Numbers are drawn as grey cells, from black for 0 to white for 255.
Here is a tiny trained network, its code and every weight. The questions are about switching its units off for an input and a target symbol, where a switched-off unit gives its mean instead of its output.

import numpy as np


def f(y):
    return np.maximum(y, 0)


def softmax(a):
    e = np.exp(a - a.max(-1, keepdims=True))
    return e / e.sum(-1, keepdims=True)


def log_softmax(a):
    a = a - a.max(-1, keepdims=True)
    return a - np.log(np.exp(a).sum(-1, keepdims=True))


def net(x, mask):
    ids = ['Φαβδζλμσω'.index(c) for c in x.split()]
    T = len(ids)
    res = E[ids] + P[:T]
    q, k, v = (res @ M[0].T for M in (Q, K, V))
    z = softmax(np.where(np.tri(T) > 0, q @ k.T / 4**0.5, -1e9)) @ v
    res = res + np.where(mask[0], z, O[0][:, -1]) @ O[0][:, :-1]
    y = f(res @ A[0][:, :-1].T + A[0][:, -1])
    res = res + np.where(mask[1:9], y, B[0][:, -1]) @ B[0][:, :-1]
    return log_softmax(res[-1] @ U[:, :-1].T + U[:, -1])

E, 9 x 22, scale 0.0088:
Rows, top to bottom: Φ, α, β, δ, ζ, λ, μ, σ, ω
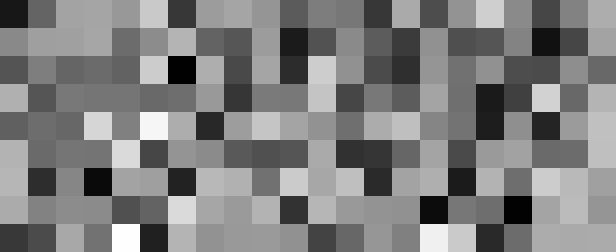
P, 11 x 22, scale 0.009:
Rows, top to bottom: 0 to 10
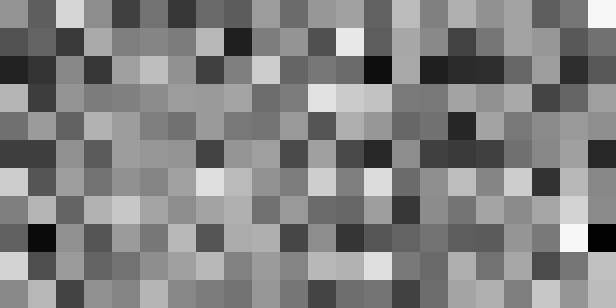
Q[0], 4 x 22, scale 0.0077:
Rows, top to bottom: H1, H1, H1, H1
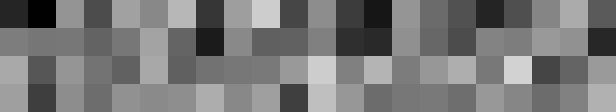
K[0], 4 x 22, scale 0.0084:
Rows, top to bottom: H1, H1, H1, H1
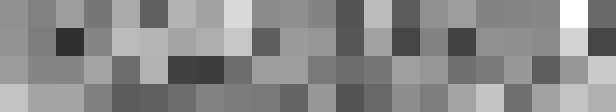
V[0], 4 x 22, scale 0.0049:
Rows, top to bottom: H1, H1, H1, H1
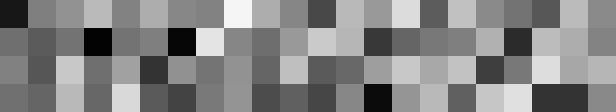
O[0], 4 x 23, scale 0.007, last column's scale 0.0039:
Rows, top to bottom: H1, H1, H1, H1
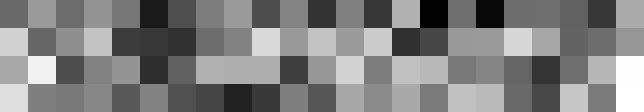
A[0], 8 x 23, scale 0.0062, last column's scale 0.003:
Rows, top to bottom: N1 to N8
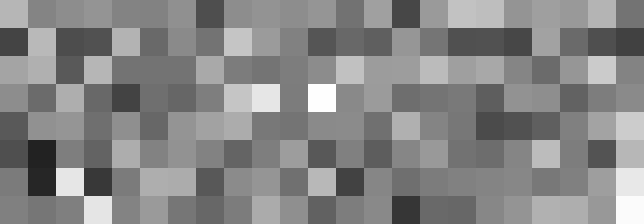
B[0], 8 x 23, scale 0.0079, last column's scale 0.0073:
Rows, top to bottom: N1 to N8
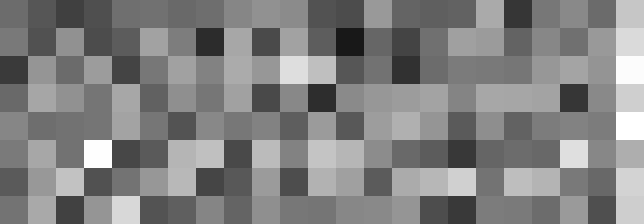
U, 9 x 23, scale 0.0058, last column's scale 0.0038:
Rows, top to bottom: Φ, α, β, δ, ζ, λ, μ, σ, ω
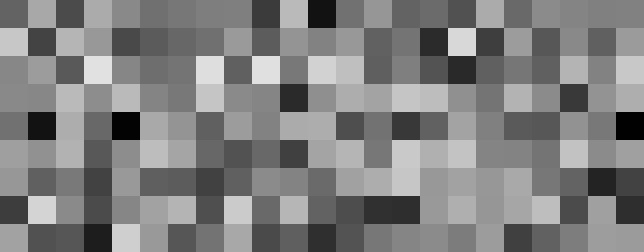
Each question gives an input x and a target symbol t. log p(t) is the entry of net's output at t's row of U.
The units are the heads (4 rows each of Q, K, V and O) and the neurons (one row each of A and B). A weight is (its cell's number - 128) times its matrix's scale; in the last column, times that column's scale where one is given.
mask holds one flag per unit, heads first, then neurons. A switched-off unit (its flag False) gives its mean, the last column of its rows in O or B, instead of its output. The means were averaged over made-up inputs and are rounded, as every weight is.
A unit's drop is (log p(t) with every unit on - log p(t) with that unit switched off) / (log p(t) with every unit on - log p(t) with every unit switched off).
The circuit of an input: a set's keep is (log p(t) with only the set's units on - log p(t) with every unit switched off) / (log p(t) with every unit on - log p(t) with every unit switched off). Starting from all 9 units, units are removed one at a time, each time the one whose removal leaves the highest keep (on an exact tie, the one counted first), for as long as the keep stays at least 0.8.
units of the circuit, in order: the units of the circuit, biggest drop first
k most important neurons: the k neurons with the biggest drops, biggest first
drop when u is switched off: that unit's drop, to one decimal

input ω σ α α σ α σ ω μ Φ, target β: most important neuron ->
(N3)
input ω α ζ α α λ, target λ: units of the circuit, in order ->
(H1, N7)
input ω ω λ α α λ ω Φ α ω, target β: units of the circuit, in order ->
(H1, N3)
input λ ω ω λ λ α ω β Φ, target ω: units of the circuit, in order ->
(H1, N2, N5)
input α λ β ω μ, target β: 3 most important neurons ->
(N2, N4, N8)
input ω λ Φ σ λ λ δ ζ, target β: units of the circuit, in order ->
(N2, N4)
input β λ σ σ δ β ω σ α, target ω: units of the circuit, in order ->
(H1, N2, N3)
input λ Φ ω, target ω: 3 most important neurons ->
(N2, N5, N3)
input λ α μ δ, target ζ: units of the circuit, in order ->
(H1, N3)
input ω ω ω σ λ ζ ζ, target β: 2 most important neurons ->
(N3, N2)
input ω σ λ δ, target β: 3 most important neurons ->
(N3, N2, N7)
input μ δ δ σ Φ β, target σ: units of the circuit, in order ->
(H1, N4)
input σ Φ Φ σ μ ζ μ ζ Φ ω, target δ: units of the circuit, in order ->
(H1, N3, N4, N1)
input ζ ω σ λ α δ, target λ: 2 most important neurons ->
(N7, N3)
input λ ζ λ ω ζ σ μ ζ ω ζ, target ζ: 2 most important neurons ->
(N3, N1)
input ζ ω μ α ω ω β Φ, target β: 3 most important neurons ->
(N2, N4, N8)
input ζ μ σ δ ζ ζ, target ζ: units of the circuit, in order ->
(N2, H1, N6)
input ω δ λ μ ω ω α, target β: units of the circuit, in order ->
(H1, N3)
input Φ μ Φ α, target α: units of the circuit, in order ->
(H1)
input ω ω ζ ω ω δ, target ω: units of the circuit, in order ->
(H1, N2, N3)
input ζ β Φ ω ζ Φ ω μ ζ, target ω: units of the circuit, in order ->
(H1, N2, N5)
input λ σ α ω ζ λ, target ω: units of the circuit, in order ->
(H1, N2, N3)
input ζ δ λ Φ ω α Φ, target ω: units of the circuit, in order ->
(H1, N5)
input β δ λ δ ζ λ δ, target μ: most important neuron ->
(N7)
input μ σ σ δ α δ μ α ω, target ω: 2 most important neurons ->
(N2, N5)
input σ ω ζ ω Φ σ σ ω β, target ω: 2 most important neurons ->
(N2, N3)
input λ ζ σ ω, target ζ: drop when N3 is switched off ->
0.5
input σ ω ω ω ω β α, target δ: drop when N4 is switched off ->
0.2
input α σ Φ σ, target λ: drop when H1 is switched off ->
0.9
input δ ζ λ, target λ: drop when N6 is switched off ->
0.0
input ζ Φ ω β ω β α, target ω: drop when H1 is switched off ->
1.3
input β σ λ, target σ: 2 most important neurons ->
(N2, N7)
